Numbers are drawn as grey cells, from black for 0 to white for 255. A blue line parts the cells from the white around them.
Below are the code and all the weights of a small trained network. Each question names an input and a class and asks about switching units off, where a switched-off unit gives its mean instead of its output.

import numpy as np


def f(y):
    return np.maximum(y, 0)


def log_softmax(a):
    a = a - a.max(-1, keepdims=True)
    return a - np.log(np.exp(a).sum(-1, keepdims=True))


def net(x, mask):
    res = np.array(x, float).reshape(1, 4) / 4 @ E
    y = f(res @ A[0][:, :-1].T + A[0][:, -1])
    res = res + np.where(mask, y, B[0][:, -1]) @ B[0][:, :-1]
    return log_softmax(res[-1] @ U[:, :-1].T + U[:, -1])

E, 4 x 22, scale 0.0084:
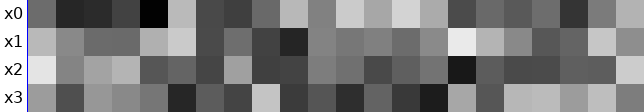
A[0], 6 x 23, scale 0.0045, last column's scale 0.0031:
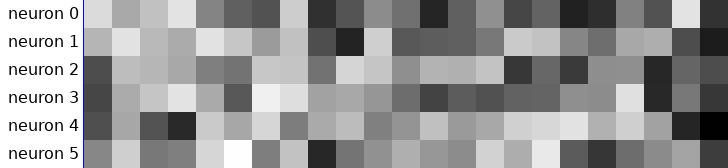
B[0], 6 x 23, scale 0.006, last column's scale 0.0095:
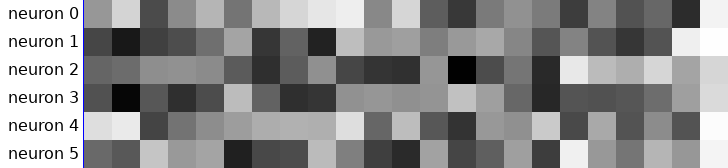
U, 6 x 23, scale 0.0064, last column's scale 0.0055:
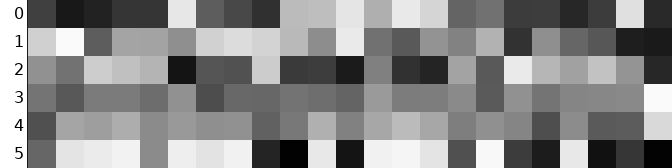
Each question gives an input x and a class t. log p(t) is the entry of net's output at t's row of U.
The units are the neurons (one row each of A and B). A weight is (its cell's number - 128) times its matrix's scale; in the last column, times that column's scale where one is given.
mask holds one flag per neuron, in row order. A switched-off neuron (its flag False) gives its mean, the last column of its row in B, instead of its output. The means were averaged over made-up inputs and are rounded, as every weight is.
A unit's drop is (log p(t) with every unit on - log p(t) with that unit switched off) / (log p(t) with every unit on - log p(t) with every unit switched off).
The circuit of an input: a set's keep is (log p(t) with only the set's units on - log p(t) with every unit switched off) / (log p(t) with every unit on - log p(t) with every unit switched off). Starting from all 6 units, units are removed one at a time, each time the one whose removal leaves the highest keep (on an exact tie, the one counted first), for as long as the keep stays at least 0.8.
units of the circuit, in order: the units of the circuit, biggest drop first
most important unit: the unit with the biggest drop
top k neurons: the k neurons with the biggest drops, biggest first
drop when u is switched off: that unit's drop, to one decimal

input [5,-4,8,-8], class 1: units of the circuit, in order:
[neuron 0]
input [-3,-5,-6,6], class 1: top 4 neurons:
[neuron 4; neuron 5; neuron 2; neuron 1]
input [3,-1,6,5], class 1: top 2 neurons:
[neuron 0; neuron 5]
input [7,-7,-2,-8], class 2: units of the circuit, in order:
[neuron 2; neuron 1]
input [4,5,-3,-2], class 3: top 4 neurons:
[neuron 1; neuron 5; neuron 3; neuron 0]
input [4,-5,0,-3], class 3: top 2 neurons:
[neuron 2; neuron 1]
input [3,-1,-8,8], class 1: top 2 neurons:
[neuron 4; neuron 5]
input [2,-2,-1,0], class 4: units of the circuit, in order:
[neuron 1; neuron 3; neuron 5; neuron 4]
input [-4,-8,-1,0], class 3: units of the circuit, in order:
[neuron 3; neuron 2; neuron 1; neuron 5]
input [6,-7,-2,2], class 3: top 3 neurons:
[neuron 1; neuron 3; neuron 2]
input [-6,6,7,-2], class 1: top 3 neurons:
[neuron 0; neuron 3; neuron 2]
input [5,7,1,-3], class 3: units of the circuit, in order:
[neuron 5; neuron 1]
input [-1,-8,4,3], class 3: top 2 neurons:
[neuron 3; neuron 1]
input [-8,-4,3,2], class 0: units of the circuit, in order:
[neuron 3]
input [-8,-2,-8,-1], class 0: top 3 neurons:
[neuron 3; neuron 1; neuron 0]
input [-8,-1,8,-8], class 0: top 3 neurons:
[neuron 3; neuron 1; neuron 4]
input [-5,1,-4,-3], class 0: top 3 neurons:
[neuron 1; neuron 3; neuron 0]
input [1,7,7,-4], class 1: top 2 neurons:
[neuron 0; neuron 2]
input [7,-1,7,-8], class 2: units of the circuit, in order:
[neuron 2; neuron 5; neuron 1]
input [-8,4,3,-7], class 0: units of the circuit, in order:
[neuron 1]
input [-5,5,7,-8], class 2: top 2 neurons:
[neuron 5; neuron 4]
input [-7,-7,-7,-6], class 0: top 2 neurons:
[neuron 3; neuron 0]
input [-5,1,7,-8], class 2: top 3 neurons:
[neuron 5; neuron 2; neuron 4]
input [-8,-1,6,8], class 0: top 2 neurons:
[neuron 3; neuron 1]
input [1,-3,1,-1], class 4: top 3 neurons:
[neuron 5; neuron 1; neuron 3]
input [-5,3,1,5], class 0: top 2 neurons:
[neuron 1; neuron 5]
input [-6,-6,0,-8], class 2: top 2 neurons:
[neuron 2; neuron 5]
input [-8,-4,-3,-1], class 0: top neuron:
[neuron 3]
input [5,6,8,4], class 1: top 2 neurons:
[neuron 0; neuron 1]
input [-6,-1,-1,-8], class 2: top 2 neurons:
[neuron 2; neuron 5]
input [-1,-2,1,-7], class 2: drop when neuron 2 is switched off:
0.2
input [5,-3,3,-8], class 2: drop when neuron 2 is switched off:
0.4
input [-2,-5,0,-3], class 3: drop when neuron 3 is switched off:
1.0
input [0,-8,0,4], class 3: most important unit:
neuron 3
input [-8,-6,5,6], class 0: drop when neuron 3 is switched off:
0.6
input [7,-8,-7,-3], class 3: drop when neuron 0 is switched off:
0.3
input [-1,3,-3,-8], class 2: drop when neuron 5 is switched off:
0.5
